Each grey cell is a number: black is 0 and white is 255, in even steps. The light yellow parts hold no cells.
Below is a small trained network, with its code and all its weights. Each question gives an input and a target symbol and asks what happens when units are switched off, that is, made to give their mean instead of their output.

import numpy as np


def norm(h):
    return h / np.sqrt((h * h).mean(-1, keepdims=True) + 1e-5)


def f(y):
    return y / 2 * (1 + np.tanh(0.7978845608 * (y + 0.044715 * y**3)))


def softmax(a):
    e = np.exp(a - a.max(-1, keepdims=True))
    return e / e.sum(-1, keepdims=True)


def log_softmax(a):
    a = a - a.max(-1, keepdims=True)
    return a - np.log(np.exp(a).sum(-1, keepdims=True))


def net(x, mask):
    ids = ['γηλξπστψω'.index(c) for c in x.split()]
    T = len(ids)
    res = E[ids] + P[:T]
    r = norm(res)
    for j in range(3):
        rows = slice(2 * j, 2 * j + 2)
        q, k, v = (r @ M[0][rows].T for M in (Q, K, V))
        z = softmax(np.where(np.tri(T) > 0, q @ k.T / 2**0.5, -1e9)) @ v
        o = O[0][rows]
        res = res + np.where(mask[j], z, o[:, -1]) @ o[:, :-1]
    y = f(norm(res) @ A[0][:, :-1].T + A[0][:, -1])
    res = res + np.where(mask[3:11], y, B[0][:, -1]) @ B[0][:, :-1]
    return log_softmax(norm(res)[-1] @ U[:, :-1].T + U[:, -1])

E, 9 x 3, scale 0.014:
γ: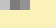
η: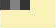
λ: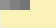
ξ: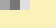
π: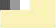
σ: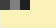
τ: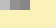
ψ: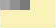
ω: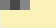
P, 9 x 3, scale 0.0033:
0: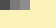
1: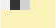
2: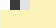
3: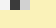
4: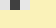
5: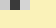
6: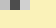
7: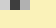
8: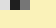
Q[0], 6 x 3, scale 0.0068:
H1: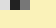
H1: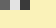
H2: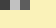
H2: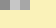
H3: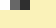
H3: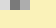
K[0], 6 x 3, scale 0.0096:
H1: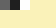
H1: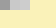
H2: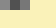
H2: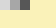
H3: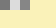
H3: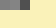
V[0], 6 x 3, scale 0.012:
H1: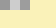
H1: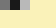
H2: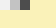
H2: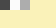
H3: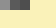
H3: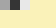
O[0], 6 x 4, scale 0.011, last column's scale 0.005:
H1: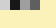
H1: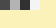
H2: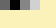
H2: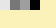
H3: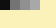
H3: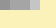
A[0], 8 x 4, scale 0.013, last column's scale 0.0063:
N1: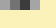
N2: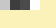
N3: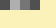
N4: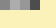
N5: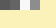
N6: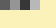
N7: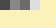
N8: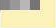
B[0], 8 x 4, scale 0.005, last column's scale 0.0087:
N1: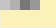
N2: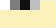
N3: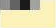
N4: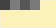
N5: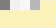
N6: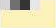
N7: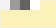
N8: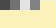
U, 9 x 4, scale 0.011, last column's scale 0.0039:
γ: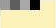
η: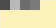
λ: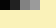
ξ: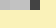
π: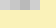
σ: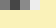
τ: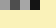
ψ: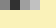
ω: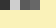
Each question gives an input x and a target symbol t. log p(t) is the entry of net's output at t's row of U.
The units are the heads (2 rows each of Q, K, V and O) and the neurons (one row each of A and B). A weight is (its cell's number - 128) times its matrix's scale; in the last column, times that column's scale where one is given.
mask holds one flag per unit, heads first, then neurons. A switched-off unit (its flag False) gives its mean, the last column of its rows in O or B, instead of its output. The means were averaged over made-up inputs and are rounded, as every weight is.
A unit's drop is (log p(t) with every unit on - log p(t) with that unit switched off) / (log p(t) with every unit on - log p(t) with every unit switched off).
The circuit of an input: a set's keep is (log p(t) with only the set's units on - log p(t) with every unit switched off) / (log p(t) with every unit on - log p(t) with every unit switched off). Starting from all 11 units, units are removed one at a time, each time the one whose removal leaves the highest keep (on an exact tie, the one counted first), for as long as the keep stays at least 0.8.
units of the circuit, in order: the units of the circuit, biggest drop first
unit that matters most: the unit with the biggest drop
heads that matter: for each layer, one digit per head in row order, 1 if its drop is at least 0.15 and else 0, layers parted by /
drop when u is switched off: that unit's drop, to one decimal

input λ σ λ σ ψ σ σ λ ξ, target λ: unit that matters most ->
H3
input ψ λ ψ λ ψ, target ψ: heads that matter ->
010
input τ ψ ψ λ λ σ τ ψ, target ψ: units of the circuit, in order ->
H2, H1
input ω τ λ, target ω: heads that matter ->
100
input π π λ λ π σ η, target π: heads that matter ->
011
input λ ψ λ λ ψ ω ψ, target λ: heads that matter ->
010
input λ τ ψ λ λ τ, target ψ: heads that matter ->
110
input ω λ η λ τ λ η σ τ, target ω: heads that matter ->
100
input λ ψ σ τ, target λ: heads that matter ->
011
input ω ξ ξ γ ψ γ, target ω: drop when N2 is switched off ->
0.1
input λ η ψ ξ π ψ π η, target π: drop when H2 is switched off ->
0.2
